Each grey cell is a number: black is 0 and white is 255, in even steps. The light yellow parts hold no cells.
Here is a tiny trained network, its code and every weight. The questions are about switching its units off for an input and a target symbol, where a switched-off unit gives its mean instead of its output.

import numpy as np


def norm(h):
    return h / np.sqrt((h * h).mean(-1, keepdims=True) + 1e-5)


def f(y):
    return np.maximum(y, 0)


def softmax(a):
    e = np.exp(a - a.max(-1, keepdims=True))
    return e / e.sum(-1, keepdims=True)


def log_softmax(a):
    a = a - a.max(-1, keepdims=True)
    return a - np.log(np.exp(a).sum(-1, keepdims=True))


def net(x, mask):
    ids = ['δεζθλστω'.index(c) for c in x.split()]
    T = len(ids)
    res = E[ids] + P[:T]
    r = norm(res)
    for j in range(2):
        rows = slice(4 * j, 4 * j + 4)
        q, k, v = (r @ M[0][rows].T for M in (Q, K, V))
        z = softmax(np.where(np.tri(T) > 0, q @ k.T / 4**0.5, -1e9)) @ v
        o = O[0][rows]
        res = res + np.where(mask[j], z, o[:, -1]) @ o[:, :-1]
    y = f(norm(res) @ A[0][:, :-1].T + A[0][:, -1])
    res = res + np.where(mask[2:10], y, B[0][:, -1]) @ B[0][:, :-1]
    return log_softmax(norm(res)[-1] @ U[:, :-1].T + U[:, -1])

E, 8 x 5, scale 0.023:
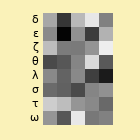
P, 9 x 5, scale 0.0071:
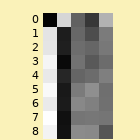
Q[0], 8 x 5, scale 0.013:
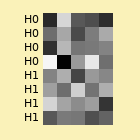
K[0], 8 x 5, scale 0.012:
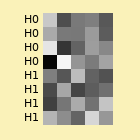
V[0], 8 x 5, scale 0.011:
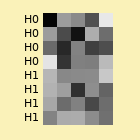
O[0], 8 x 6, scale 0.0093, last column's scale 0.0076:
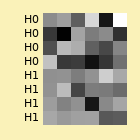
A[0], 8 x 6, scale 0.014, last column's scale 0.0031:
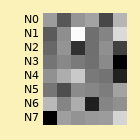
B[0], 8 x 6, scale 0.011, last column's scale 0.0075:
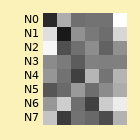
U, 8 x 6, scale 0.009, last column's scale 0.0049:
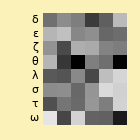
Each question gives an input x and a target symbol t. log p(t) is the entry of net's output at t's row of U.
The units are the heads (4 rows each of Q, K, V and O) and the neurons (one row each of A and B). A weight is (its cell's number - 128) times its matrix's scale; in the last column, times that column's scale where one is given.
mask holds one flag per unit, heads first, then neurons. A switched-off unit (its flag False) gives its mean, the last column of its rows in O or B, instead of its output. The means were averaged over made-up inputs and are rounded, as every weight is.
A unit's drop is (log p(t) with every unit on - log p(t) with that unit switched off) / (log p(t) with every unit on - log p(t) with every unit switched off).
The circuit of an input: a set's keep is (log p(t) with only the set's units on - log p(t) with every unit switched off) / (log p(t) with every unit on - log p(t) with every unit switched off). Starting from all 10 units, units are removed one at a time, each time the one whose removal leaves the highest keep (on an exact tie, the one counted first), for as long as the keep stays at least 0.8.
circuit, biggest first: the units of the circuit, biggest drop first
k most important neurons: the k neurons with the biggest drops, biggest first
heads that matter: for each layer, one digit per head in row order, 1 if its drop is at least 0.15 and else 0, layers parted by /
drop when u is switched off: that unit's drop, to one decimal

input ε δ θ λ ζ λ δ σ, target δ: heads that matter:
10
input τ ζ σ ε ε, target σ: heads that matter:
10
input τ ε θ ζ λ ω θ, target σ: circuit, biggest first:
(H0)
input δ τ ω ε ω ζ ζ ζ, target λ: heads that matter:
10
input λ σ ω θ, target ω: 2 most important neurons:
(N1 N7)
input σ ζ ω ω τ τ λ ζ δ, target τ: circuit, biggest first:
(N0 H1 N1)
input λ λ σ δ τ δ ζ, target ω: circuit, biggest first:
(H0 N1 H1)
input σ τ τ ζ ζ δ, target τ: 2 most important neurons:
(N0 N1)
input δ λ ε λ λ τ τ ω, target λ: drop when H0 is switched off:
0.6
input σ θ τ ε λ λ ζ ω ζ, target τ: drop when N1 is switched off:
0.1
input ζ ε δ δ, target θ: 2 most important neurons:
(N0 N1)
